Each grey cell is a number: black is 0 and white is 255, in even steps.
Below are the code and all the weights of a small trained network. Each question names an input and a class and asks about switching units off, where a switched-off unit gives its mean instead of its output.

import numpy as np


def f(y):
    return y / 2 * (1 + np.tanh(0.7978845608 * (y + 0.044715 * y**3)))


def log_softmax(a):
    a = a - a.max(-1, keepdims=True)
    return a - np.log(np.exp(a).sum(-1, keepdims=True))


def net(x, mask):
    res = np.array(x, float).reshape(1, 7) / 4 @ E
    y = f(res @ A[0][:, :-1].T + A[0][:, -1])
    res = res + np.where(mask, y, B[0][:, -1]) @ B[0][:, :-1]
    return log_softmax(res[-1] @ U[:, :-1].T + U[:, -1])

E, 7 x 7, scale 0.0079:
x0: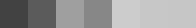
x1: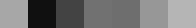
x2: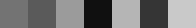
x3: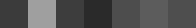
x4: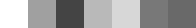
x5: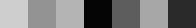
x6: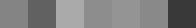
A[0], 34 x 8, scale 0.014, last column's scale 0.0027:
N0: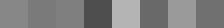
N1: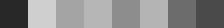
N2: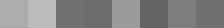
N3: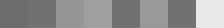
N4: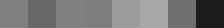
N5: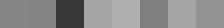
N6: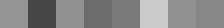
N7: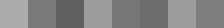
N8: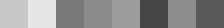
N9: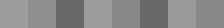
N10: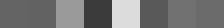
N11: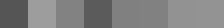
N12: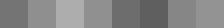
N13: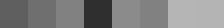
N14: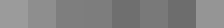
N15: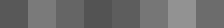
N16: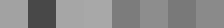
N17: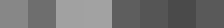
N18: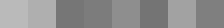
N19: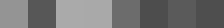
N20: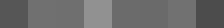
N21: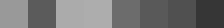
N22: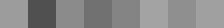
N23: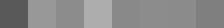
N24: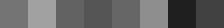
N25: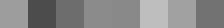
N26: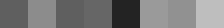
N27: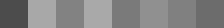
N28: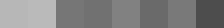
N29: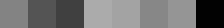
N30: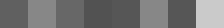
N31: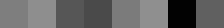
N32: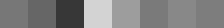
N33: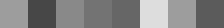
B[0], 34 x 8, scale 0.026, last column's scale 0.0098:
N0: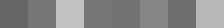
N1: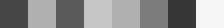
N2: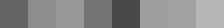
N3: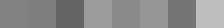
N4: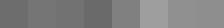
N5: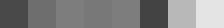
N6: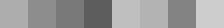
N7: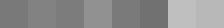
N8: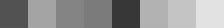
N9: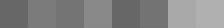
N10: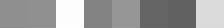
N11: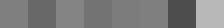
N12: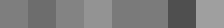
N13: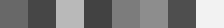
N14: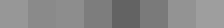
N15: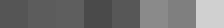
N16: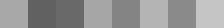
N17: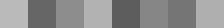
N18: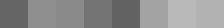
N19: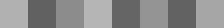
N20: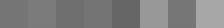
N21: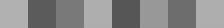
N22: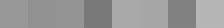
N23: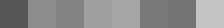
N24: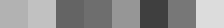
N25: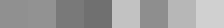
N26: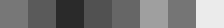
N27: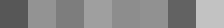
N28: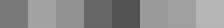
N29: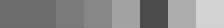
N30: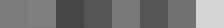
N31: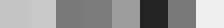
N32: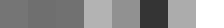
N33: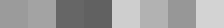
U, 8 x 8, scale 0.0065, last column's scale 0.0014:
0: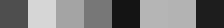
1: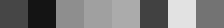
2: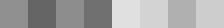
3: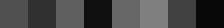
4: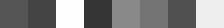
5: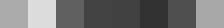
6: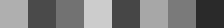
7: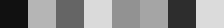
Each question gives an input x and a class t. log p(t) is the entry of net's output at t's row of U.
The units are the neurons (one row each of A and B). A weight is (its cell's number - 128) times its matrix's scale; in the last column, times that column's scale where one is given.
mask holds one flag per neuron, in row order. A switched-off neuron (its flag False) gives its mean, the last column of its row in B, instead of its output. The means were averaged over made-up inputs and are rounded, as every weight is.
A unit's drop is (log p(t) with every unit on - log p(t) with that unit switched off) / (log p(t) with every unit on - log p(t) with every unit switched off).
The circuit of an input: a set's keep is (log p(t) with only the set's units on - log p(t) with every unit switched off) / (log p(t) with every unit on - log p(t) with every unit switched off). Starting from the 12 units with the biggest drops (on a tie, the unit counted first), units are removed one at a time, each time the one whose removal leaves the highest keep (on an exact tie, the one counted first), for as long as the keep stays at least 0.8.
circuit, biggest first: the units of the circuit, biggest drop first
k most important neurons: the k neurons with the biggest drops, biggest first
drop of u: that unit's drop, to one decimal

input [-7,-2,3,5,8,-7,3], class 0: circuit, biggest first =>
(N8)
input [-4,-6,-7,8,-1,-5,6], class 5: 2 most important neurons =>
(N31; N24)
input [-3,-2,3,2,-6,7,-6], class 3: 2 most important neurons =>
(N13; N26)
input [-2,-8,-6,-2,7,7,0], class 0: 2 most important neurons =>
(N8; N2)
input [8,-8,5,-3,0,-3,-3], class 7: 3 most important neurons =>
(N1; N23; N27)
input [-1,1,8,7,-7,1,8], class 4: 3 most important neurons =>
(N10; N13; N0)
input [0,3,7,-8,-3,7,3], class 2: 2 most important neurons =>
(N33; N6)
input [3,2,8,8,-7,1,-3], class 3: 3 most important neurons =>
(N26; N15; N30)
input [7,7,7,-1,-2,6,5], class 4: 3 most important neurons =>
(N13; N10; N0)
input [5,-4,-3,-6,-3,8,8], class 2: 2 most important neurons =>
(N6; N33)
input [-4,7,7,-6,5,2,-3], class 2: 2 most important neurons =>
(N25; N22)
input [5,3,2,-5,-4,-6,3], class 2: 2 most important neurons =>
(N6; N33)
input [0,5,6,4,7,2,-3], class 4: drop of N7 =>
-0.1
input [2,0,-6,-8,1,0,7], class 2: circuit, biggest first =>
(N33)
